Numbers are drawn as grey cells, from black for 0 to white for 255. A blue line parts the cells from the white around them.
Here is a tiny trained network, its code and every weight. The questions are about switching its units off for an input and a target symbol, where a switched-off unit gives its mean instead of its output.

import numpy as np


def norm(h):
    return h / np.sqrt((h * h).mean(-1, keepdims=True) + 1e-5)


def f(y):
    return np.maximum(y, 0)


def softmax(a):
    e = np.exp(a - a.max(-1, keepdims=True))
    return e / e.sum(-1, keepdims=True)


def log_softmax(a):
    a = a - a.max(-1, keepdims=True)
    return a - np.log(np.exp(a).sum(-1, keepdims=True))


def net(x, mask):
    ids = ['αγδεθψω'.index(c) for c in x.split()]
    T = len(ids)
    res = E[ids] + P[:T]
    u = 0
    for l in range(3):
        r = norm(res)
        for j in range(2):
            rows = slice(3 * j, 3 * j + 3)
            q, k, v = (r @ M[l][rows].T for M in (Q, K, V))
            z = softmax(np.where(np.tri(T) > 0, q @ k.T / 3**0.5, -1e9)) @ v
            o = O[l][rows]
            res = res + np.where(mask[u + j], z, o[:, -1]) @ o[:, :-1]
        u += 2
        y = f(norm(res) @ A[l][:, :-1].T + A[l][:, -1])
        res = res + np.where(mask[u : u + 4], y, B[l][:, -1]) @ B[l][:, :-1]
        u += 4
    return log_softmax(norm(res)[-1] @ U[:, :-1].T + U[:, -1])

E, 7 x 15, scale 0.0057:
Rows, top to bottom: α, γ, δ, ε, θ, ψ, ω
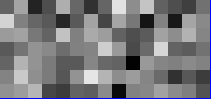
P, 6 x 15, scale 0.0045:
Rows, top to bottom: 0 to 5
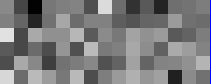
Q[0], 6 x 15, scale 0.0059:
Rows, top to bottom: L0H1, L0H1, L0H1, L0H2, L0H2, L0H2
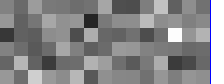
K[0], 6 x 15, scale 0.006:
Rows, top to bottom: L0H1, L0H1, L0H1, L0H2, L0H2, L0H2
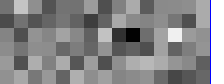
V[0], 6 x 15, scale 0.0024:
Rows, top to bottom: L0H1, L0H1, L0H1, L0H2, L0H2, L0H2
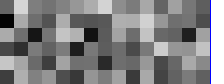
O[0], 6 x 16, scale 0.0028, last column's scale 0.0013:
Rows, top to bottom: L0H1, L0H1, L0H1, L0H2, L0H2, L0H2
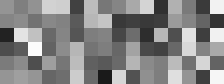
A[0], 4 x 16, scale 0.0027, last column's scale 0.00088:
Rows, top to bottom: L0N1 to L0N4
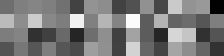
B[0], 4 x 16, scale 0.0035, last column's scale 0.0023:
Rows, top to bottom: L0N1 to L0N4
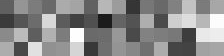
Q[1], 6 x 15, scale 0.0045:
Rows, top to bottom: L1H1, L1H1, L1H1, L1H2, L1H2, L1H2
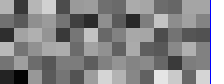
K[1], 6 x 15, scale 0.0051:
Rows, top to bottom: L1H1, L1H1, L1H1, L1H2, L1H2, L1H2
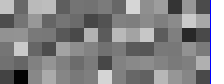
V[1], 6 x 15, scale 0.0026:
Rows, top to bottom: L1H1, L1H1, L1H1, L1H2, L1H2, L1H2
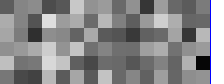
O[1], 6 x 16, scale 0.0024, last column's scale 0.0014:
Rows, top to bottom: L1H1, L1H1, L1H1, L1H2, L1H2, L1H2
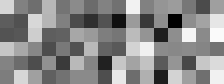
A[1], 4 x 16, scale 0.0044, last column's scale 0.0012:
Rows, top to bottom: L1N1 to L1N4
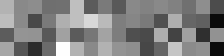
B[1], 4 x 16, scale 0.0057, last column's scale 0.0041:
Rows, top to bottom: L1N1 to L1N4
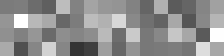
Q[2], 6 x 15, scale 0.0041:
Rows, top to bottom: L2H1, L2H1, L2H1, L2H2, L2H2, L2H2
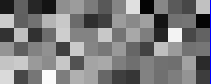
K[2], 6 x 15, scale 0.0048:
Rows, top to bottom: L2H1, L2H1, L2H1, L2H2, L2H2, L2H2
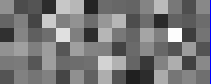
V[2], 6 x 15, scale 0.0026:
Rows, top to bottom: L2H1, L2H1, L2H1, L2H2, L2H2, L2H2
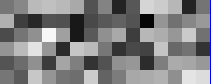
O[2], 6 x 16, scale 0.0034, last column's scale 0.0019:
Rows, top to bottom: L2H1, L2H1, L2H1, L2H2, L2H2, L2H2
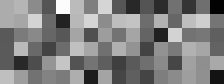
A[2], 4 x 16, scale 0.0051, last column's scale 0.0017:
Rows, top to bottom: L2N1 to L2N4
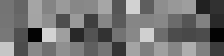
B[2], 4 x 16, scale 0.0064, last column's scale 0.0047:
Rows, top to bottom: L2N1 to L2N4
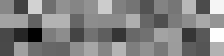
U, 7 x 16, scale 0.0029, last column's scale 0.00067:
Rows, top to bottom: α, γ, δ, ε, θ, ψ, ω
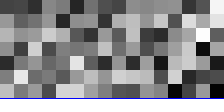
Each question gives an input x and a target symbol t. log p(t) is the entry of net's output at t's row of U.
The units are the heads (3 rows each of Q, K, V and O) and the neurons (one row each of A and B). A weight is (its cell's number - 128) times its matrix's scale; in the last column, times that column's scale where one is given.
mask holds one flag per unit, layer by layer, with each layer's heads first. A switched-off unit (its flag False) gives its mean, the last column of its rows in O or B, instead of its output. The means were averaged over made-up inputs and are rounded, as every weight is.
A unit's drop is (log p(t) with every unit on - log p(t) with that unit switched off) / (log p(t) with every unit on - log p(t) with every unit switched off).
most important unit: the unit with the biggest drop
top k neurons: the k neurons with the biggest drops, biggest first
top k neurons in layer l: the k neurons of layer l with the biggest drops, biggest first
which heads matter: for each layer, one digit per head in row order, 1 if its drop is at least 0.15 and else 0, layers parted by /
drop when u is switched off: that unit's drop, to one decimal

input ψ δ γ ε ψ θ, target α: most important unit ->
L0H1
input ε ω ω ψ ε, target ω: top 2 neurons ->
[L1N2 L1N3]
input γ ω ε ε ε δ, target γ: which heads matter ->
10 / 00 / 10
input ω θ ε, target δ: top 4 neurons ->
[L0N2 L2N2 L1N3 L2N3]
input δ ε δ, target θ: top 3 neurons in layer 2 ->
[L2N4 L2N3 L2N1]
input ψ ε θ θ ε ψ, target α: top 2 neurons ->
[L2N3 L0N2]
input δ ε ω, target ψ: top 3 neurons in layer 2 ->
[L2N4 L2N3 L2N2]
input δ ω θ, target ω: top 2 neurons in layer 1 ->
[L1N1 L1N3]
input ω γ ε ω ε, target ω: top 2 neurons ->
[L1N3 L2N3]
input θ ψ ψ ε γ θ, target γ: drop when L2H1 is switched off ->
0.4
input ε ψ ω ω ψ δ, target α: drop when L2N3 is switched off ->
0.2
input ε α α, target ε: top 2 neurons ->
[L1N3 L2N1]
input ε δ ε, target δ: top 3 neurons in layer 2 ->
[L2N2 L2N3 L2N1]
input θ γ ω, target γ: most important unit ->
L2H1
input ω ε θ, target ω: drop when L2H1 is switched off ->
0.3
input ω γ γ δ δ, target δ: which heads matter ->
10 / 00 / 00
